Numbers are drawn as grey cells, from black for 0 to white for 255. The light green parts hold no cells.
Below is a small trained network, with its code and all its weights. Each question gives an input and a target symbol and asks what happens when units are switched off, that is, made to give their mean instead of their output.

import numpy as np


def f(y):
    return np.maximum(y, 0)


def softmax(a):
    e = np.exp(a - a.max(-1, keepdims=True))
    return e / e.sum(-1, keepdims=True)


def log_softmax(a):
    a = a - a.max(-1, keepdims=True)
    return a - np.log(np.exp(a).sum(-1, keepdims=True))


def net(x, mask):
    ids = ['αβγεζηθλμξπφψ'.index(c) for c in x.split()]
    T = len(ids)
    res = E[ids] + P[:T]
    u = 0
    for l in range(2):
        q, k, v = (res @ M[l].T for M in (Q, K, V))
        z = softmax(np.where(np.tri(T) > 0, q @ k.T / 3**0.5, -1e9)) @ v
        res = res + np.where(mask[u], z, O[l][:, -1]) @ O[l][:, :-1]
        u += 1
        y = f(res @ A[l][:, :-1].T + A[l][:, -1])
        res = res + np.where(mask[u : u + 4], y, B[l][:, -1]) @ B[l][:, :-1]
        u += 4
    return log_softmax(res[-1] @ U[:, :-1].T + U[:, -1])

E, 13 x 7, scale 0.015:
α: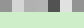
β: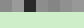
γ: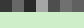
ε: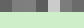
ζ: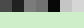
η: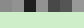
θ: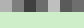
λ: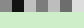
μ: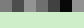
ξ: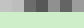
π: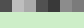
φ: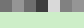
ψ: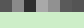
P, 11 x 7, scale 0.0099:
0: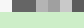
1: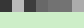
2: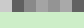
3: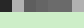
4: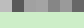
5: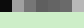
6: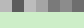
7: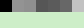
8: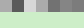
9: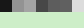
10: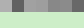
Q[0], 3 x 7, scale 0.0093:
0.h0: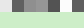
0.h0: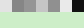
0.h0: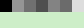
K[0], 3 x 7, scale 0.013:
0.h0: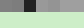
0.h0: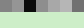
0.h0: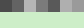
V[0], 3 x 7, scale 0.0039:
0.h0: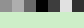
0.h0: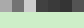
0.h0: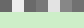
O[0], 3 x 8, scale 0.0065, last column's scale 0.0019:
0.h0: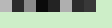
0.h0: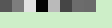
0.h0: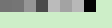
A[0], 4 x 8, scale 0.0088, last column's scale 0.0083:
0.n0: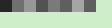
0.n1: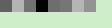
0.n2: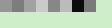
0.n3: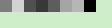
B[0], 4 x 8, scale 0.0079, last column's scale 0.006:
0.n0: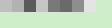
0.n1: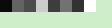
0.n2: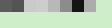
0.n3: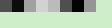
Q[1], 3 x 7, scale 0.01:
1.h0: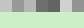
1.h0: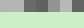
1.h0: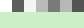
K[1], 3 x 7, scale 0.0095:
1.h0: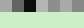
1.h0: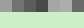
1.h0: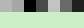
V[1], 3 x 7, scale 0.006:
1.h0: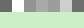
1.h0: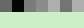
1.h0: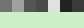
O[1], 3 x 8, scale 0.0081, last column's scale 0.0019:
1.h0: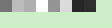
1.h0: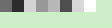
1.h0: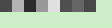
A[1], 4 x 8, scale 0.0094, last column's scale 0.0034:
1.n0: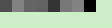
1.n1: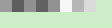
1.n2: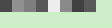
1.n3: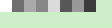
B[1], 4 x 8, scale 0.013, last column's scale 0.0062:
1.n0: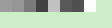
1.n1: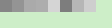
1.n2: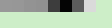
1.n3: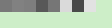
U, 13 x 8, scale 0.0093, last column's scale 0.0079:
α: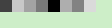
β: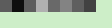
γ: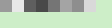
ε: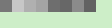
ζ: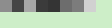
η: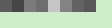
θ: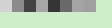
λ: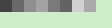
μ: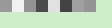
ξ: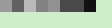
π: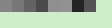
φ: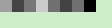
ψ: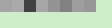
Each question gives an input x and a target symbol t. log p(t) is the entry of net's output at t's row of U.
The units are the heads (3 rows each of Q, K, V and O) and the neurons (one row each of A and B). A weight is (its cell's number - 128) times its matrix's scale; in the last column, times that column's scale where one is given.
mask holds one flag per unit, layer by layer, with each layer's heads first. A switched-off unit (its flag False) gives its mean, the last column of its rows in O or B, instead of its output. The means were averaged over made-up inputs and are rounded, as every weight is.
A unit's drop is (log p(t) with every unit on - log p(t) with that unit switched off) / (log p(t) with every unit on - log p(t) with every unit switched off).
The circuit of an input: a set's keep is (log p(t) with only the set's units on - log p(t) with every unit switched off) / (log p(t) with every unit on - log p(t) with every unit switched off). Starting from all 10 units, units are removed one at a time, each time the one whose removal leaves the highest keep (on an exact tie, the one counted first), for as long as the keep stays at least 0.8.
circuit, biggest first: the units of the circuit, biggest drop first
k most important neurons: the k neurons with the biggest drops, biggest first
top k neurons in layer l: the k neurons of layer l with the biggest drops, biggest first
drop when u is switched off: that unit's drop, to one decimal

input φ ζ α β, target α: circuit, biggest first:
[1.h0; 0.n0]
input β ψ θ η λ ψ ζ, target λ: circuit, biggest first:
[1.n1; 0.n1; 1.n3]
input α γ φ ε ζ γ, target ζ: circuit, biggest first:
[1.h0]
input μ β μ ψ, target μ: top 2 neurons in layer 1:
[1.n0; 1.n3]
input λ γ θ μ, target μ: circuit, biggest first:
[1.n0; 1.h0]
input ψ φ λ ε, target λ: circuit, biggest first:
[1.h0; 1.n0]
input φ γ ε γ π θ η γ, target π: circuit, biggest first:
[1.n0; 0.h0]
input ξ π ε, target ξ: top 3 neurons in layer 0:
[0.n2; 0.n0; 0.n1]
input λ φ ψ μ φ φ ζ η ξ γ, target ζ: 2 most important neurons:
[0.n0; 1.n0]
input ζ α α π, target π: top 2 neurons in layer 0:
[0.n1; 0.n3]
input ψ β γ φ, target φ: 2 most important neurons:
[1.n2; 0.n3]
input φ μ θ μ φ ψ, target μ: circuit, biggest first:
[1.h0; 0.h0]
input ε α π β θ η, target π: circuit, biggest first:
[1.n0; 0.h0; 0.n1]
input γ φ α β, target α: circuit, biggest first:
[1.h0]
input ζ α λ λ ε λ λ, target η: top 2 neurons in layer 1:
[1.n3; 1.n2]
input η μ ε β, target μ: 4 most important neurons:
[1.n0; 1.n3; 0.n2; 1.n2]
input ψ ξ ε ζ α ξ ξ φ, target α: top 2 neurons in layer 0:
[0.n0; 0.n2]
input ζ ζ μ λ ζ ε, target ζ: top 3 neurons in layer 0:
[0.n0; 0.n2; 0.n3]
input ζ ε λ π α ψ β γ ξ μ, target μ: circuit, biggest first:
[1.n0; 1.h0; 0.h0]
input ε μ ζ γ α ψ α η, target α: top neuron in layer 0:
[0.n2]
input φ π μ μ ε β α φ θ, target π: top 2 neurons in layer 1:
[1.n3; 1.n1]
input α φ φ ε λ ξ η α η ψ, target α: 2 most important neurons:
[1.n1; 1.n0]
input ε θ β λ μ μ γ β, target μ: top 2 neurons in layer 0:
[0.n1; 0.n2]
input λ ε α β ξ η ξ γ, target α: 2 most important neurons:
[0.n2; 1.n1]
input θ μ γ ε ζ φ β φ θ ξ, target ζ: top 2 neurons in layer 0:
[0.n0; 0.n2]
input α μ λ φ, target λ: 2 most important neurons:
[0.n0; 1.n3]
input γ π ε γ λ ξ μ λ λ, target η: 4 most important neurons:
[1.n3; 0.n1; 1.n2; 1.n1]
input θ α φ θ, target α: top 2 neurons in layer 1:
[1.n0; 1.n1]
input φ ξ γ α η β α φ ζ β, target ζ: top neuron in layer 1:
[1.n0]
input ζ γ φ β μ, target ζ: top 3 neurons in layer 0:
[0.n1; 0.n2; 0.n0]
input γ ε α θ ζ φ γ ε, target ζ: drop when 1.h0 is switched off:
0.8
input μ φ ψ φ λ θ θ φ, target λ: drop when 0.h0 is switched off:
0.2
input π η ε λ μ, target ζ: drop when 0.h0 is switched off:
0.2
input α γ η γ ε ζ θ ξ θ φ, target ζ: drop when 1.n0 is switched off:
0.1
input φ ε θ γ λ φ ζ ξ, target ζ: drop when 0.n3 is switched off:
0.0
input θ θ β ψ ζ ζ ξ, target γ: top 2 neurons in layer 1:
[1.n3; 1.n2]
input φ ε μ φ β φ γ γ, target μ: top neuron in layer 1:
[1.n0]
